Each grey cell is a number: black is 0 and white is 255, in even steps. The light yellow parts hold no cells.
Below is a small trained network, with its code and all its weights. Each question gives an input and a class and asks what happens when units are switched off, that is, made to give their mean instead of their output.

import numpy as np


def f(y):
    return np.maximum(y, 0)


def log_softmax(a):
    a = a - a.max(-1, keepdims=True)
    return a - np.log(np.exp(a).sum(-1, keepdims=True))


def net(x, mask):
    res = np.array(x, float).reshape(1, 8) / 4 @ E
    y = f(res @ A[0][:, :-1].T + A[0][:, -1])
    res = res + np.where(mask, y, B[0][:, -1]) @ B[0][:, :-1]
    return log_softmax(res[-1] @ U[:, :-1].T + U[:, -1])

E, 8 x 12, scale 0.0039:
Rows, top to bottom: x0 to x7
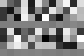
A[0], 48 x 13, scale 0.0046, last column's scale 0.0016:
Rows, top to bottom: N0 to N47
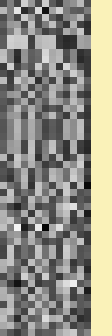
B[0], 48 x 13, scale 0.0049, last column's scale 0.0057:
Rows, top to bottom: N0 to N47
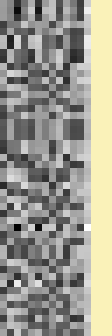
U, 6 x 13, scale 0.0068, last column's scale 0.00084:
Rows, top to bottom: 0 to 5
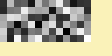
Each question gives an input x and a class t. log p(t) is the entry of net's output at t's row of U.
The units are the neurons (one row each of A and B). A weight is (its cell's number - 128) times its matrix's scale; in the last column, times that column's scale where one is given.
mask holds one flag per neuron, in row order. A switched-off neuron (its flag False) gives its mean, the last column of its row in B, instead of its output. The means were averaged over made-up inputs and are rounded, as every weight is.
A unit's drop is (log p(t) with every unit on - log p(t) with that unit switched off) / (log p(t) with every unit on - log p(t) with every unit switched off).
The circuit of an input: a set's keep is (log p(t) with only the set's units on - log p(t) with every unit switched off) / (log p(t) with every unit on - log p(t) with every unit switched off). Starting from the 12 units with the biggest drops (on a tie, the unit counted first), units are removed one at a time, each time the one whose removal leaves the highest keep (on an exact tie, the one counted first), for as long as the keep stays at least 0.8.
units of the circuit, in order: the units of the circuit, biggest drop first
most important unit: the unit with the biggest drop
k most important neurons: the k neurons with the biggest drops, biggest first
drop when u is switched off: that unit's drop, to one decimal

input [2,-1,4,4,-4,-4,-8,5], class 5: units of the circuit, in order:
(N40; N29)
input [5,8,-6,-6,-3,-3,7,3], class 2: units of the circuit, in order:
(N25; N10)
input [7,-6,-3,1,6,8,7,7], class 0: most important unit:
N23
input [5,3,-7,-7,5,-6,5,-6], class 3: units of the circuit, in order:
(N32; N1)
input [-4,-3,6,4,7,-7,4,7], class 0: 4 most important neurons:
(N8; N45; N7; N32)
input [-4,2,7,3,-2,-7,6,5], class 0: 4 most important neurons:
(N8; N45; N7; N32)
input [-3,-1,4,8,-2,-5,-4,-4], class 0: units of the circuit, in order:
(N8; N45)
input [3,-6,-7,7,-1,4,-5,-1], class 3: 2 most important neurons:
(N32; N1)
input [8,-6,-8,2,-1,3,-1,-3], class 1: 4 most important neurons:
(N26; N30; N41; N38)
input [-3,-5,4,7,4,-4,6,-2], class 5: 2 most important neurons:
(N5; N6)
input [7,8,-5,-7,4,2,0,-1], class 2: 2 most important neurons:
(N25; N10)
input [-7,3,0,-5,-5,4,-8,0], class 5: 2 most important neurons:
(N40; N29)
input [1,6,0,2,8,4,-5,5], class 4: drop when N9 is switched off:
0.2
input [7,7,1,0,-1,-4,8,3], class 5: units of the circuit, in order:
(N5)
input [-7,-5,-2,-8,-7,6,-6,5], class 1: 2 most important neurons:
(N21; N20)
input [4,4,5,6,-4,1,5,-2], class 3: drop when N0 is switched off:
0.4
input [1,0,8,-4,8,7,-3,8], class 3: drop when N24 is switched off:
0.0
